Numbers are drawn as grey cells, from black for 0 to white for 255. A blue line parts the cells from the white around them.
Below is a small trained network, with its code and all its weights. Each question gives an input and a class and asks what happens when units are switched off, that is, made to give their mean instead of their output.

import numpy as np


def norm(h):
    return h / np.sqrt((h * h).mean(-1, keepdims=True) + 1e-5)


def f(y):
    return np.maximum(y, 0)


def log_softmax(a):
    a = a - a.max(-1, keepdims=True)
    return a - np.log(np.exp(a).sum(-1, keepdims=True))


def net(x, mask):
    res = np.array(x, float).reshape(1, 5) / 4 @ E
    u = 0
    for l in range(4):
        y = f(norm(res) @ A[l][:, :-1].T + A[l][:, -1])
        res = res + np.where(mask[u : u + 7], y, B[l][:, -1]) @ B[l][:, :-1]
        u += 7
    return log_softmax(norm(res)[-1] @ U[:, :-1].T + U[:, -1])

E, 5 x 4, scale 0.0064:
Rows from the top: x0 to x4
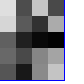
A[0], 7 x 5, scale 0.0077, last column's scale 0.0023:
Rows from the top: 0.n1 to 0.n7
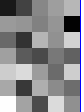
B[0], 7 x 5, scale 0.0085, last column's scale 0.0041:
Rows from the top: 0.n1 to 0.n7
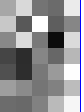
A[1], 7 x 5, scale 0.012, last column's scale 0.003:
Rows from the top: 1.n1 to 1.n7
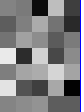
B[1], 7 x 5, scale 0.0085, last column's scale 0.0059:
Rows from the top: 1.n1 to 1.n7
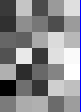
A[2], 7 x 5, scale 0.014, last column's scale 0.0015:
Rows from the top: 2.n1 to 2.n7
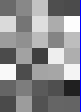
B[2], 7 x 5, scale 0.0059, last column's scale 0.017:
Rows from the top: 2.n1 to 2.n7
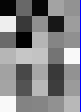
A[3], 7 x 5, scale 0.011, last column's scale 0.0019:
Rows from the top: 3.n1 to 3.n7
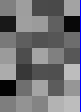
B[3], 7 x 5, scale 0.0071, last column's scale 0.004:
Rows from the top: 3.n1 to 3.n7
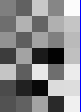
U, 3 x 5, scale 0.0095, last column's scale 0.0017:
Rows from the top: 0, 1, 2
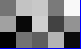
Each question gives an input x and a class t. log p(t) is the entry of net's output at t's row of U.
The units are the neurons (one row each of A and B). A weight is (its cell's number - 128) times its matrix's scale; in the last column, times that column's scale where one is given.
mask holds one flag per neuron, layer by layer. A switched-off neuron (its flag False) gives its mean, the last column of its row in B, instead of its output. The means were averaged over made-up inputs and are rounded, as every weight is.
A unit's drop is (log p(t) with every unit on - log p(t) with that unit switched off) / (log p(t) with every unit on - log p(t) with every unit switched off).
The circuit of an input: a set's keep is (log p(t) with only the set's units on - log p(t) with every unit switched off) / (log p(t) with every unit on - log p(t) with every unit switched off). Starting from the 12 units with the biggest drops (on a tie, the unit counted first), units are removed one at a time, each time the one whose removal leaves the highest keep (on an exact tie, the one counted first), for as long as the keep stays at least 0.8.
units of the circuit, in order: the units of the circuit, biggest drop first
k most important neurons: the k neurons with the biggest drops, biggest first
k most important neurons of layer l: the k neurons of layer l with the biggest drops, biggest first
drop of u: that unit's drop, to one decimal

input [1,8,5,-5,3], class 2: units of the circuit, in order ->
(1.n6)
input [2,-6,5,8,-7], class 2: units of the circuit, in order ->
(2.n2, 3.n6)
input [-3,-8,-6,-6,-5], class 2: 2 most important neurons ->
(1.n4, 3.n6)
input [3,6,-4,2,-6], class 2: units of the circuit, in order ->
(1.n6, 0.n5)
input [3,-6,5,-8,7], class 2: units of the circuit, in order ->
(1.n5, 3.n6)
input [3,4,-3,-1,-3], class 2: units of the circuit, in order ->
(1.n6, 0.n5)
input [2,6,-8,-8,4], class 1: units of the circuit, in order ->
(1.n5, 2.n2)
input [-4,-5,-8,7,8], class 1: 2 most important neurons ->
(1.n5, 1.n4)
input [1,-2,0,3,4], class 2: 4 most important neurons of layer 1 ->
(1.n5, 1.n4, 1.n3, 1.n1)
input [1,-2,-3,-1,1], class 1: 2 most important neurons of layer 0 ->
(0.n4, 0.n2)
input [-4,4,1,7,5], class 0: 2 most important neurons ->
(2.n4, 0.n3)
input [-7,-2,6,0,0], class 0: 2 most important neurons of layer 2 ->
(2.n7, 2.n2)
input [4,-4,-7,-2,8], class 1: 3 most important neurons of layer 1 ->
(1.n5, 1.n1, 1.n6)
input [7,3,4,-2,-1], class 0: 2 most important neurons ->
(1.n4, 2.n4)
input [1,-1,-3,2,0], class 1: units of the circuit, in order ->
(1.n5)
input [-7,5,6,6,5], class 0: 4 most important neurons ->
(1.n1, 0.n1, 0.n5, 2.n7)
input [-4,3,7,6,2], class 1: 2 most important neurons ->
(1.n4, 0.n4)
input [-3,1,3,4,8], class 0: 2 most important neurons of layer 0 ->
(0.n1, 0.n5)
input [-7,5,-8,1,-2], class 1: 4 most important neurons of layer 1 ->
(1.n5, 1.n4, 1.n6, 1.n2)
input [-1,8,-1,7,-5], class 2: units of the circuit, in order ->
(1.n6)
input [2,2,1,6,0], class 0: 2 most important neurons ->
(0.n3, 1.n4)
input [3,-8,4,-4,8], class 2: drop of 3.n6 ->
0.1
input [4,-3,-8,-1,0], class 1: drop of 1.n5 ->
0.1
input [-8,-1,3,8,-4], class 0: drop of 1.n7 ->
0.0
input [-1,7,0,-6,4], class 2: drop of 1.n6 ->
0.3
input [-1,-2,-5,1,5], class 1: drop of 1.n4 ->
0.2
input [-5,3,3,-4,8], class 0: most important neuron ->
(1.n1)
